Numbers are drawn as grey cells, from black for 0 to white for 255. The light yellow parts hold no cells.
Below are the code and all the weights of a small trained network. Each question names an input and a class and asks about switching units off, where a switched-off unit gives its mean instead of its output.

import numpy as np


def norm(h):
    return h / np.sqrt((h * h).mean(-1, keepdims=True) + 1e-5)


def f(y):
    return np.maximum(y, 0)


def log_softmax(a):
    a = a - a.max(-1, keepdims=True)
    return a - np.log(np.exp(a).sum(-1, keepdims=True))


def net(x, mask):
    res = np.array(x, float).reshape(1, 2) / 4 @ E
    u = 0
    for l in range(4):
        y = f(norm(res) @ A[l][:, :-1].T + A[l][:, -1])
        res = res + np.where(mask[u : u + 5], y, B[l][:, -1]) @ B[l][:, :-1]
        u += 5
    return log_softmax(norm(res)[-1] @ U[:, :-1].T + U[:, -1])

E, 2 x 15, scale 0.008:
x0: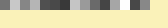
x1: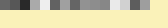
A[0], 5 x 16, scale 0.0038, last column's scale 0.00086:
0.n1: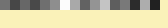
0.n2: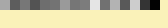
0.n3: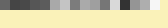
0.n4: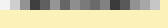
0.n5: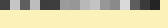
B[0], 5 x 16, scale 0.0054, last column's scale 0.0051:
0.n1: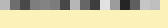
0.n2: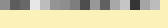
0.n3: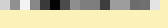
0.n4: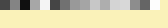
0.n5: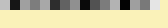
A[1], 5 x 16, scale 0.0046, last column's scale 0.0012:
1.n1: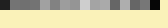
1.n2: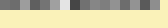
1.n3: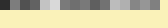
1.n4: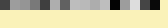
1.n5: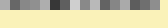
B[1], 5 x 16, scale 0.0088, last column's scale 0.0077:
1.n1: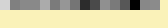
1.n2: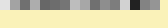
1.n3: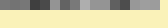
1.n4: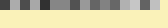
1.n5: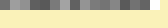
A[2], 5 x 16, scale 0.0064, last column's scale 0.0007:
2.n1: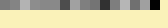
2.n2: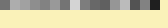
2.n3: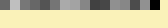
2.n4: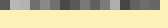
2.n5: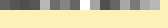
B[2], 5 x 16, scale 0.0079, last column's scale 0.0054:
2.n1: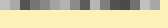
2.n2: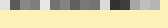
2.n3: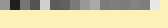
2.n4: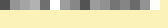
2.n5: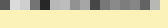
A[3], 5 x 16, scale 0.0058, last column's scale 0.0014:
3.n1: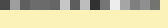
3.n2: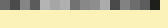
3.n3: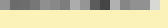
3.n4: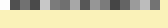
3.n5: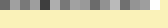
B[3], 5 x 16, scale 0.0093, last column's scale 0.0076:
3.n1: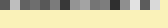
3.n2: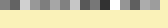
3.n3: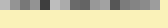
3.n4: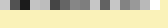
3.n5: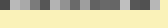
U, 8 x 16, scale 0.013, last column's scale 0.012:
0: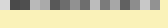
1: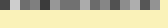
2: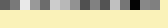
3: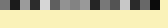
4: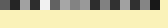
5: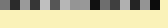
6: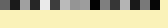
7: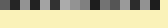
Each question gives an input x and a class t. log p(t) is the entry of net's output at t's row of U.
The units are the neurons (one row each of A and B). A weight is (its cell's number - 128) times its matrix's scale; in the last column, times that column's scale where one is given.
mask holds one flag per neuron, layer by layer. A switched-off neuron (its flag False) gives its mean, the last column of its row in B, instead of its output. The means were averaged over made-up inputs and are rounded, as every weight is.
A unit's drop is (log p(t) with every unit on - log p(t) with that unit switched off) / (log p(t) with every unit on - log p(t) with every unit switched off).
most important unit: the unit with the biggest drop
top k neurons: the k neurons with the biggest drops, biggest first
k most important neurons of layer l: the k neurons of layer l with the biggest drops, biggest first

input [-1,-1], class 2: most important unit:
1.n1
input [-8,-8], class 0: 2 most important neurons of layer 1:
1.n5; 1.n2
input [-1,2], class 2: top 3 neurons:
2.n4; 0.n4; 3.n4
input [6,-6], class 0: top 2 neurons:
2.n2; 2.n3
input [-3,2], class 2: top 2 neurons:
0.n3; 2.n3
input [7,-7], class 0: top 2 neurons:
2.n2; 2.n3
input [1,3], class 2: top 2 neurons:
2.n4; 0.n4
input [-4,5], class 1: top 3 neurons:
0.n5; 2.n3; 2.n2
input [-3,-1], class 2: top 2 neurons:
0.n3; 0.n5
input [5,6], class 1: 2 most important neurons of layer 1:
1.n3; 1.n2
